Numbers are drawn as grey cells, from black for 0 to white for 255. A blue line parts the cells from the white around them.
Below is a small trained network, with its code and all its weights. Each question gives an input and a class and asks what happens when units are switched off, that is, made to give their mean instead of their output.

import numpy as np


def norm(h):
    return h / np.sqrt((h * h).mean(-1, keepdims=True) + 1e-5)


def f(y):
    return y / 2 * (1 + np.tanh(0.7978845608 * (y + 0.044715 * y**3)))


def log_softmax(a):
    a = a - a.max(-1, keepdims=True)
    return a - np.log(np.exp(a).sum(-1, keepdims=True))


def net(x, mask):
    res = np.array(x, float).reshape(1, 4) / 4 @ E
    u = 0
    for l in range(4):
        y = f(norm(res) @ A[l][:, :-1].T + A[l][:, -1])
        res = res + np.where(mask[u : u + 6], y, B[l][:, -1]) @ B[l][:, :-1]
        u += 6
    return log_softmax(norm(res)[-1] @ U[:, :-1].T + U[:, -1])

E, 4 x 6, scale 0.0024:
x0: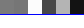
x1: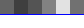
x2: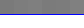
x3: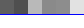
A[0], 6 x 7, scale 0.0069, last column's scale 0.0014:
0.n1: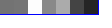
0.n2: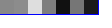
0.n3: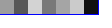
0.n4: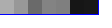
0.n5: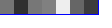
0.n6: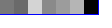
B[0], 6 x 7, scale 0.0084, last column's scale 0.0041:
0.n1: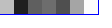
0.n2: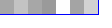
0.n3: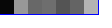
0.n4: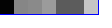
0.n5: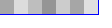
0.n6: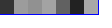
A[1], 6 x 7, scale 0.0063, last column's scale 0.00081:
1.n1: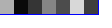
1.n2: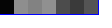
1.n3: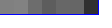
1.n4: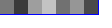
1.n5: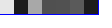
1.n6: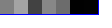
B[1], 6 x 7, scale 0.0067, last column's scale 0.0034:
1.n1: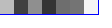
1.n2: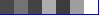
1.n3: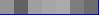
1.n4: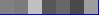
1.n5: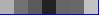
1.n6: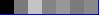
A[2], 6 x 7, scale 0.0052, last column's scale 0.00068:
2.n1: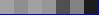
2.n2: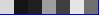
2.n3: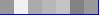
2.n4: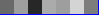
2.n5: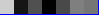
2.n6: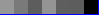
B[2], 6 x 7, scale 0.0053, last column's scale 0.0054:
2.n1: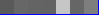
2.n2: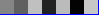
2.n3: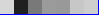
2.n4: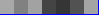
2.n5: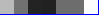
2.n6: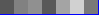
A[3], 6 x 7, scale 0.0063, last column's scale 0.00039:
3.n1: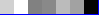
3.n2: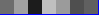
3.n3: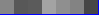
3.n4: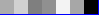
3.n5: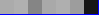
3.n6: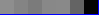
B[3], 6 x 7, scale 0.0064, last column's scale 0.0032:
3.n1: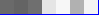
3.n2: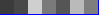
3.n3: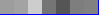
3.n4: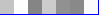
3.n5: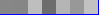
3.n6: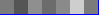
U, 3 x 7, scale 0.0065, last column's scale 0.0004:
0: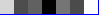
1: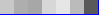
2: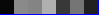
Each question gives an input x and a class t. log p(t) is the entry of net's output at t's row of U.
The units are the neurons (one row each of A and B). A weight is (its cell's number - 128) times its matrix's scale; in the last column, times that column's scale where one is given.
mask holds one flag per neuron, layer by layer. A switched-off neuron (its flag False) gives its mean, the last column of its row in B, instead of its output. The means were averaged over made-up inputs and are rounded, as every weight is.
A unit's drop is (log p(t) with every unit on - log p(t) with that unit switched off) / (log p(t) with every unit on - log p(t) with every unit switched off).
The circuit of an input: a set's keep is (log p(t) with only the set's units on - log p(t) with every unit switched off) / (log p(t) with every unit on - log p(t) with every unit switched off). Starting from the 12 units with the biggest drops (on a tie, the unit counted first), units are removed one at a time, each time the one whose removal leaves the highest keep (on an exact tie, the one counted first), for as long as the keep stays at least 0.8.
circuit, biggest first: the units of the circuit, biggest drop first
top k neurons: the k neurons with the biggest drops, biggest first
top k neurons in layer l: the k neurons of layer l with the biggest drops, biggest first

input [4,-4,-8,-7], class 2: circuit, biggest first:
[0.n4]
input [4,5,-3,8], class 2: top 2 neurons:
[0.n3; 0.n6]
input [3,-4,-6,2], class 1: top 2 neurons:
[0.n2; 0.n6]
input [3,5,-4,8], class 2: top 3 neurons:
[0.n3; 0.n6; 0.n2]
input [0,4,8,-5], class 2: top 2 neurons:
[0.n4; 0.n2]
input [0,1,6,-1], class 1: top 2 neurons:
[0.n5; 0.n3]
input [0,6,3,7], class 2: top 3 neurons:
[0.n3; 0.n6; 0.n2]
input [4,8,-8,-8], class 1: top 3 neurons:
[0.n5; 0.n3; 0.n6]
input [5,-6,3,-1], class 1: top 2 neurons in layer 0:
[0.n2; 0.n4]
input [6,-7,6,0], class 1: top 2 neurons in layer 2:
[2.n4; 2.n2]
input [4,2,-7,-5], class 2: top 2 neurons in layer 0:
[0.n4; 0.n5]
